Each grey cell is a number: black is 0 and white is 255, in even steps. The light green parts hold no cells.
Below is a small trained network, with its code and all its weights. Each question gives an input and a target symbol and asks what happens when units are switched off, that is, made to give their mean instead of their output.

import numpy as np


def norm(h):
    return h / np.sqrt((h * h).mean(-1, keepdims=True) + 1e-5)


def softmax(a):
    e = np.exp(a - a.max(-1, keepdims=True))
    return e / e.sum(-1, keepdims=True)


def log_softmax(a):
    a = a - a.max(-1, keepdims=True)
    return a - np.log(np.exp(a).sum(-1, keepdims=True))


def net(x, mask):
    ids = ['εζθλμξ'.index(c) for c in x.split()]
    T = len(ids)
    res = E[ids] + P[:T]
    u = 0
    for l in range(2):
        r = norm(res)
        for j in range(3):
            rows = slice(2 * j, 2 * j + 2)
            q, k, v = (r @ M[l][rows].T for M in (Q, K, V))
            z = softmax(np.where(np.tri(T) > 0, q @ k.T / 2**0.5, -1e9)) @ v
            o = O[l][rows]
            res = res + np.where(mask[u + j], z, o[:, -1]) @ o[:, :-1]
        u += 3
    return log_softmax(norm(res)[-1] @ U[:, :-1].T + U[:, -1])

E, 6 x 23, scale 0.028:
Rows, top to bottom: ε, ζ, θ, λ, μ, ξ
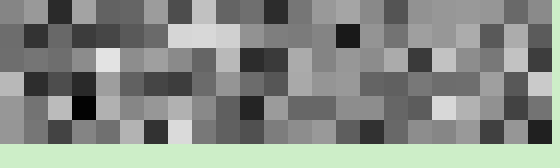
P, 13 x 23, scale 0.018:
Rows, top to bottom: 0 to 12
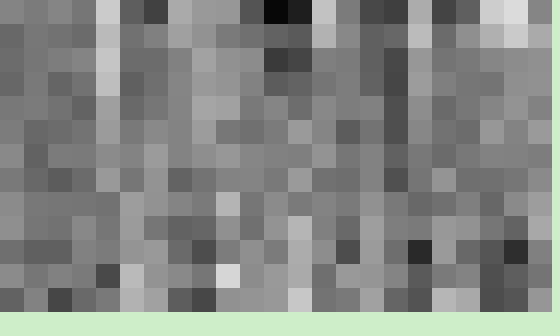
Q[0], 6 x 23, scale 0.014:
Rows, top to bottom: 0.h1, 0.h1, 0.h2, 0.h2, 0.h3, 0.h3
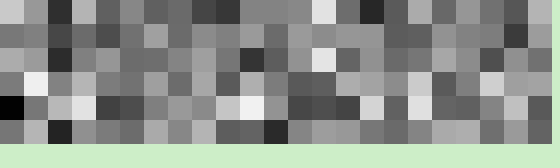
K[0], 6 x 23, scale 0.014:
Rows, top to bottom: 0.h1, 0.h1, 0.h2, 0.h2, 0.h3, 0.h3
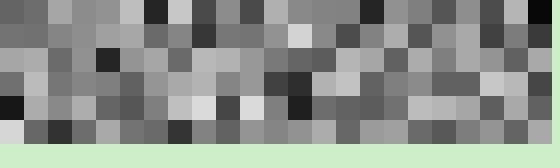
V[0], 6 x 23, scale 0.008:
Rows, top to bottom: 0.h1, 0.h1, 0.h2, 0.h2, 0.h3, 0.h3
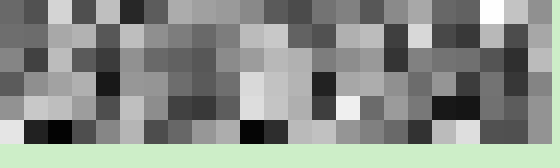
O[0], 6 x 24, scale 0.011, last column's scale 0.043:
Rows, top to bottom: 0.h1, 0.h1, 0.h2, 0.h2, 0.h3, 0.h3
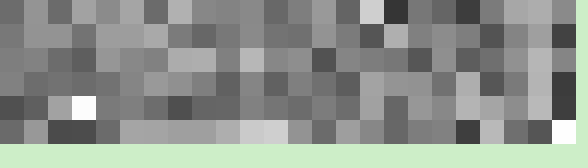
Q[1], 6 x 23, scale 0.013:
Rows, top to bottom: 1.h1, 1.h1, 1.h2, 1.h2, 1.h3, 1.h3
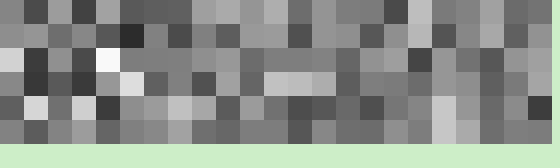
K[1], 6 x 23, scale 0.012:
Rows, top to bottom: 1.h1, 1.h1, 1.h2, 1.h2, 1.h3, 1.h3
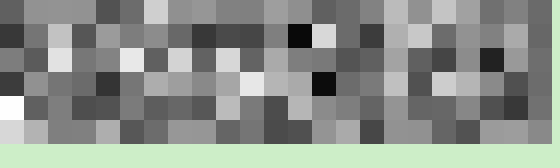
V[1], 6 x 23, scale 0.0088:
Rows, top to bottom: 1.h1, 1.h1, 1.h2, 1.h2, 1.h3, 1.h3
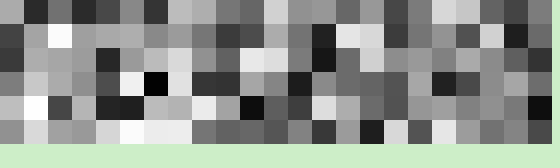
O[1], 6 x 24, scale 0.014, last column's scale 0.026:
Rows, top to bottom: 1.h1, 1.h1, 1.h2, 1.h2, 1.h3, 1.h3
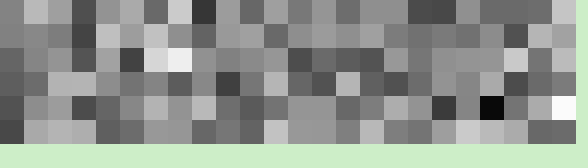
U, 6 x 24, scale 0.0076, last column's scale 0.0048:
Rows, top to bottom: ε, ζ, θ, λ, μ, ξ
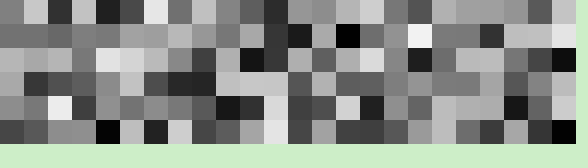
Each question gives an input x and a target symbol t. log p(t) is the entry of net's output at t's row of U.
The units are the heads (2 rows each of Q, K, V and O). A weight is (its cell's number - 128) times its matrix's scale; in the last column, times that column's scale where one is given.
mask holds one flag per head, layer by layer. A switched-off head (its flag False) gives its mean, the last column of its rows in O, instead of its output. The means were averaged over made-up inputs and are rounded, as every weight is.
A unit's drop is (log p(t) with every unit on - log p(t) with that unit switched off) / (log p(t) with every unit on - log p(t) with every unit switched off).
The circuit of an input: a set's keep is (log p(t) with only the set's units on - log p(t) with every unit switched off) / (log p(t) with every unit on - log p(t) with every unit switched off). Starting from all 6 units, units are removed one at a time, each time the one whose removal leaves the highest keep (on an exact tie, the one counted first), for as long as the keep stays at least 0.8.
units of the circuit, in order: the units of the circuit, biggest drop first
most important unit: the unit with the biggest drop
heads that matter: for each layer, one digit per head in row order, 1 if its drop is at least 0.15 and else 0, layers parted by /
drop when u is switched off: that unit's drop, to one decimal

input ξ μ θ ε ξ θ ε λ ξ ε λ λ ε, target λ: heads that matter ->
001 / 001
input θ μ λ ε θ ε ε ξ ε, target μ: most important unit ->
0.h1
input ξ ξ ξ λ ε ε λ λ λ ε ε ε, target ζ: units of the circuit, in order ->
0.h2; 1.h2
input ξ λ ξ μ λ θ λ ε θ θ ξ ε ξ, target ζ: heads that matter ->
110 / 010
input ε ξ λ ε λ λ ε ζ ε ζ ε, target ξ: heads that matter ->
101 / 100
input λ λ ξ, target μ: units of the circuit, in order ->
0.h1; 1.h2
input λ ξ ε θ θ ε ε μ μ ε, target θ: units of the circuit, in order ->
1.h1; 0.h1; 1.h3
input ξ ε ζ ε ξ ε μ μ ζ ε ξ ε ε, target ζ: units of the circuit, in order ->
1.h2; 0.h2
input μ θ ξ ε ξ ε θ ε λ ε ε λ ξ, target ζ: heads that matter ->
011 / 010
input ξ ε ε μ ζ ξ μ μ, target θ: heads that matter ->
011 / 101
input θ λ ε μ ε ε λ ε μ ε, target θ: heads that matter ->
110 / 100
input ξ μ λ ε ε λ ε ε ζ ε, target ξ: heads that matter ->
111 / 100
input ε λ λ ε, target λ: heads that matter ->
011 / 011
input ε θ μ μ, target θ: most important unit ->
1.h1
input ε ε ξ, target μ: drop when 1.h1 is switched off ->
-0.1
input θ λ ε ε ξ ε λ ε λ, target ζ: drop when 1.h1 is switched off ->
0.0
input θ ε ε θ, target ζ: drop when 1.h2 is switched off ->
-0.1
